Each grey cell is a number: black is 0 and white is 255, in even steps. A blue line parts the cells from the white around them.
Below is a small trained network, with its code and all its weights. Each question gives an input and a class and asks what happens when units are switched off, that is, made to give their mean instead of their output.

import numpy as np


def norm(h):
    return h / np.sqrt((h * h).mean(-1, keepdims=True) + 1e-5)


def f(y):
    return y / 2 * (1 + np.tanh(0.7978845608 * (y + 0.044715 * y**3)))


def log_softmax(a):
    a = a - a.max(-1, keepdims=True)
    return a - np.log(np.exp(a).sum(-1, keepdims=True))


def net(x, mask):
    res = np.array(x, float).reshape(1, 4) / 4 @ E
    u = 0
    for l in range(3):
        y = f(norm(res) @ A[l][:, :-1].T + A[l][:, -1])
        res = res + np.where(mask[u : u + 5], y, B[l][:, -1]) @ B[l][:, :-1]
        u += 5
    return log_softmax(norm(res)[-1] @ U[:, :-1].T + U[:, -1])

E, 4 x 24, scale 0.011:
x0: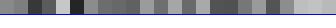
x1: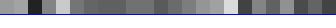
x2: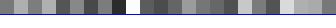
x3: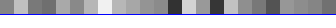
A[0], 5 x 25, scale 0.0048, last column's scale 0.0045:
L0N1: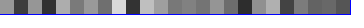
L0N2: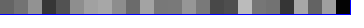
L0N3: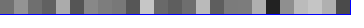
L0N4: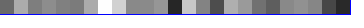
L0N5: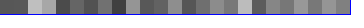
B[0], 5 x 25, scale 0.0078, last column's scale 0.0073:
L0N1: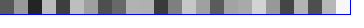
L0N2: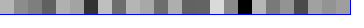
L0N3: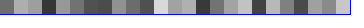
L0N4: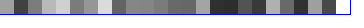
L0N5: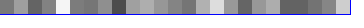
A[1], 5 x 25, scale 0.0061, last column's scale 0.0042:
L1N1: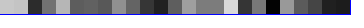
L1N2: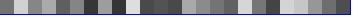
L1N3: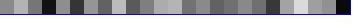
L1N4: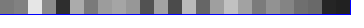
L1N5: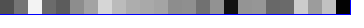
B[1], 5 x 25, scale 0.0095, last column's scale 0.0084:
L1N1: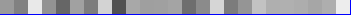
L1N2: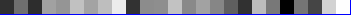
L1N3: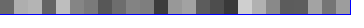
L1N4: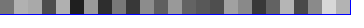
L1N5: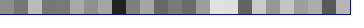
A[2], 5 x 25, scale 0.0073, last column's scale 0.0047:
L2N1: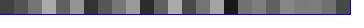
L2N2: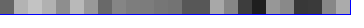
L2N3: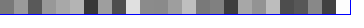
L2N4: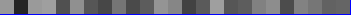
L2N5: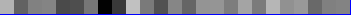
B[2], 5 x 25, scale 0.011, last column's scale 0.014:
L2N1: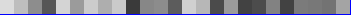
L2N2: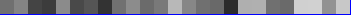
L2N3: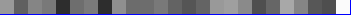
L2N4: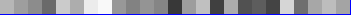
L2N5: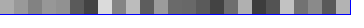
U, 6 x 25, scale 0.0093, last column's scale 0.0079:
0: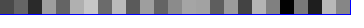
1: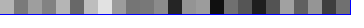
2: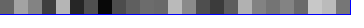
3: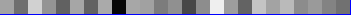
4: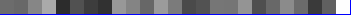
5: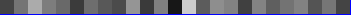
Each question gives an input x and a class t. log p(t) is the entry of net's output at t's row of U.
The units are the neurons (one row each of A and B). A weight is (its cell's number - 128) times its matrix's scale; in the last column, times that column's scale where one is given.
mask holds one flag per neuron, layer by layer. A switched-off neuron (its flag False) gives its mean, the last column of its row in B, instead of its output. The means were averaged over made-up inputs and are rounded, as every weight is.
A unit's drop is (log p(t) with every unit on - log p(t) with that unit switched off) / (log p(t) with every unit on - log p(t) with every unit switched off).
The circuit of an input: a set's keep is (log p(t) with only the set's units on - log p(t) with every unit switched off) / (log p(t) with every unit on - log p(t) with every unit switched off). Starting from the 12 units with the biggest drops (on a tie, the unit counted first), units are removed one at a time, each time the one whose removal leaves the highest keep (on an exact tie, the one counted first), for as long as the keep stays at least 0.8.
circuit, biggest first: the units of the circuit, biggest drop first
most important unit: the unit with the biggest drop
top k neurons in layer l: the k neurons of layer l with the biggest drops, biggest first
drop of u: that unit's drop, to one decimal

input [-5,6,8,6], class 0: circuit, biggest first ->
(L1N2)
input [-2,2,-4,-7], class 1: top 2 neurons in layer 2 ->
(L2N4, L2N5)
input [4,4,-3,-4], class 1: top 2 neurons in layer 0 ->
(L0N5, L0N2)
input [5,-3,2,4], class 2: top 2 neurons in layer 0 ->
(L0N3, L0N1)
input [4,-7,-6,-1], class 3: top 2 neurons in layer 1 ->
(L1N5, L1N2)
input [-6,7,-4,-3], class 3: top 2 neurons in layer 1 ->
(L1N1, L1N2)
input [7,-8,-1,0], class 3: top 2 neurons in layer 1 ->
(L1N5, L1N4)
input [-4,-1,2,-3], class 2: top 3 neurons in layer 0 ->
(L0N1, L0N4, L0N2)
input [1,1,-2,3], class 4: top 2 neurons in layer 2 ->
(L2N3, L2N4)
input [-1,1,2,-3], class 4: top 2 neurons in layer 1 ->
(L1N2, L1N4)
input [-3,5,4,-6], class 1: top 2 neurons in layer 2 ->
(L2N1, L2N4)
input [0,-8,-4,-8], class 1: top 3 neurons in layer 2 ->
(L2N4, L2N5, L2N1)
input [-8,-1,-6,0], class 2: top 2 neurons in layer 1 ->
(L1N4, L1N2)
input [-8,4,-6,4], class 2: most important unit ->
L2N2
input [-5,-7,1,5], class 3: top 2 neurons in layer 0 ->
(L0N2, L0N3)
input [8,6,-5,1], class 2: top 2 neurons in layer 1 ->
(L1N2, L1N3)
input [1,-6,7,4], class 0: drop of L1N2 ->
1.9
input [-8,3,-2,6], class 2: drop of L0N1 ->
0.0
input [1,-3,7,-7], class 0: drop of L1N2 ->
1.1
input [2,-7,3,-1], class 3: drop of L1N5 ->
0.1
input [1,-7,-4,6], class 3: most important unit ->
L1N5
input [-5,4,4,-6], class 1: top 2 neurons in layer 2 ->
(L2N1, L2N4)
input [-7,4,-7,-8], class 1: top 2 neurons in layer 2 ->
(L2N4, L2N5)
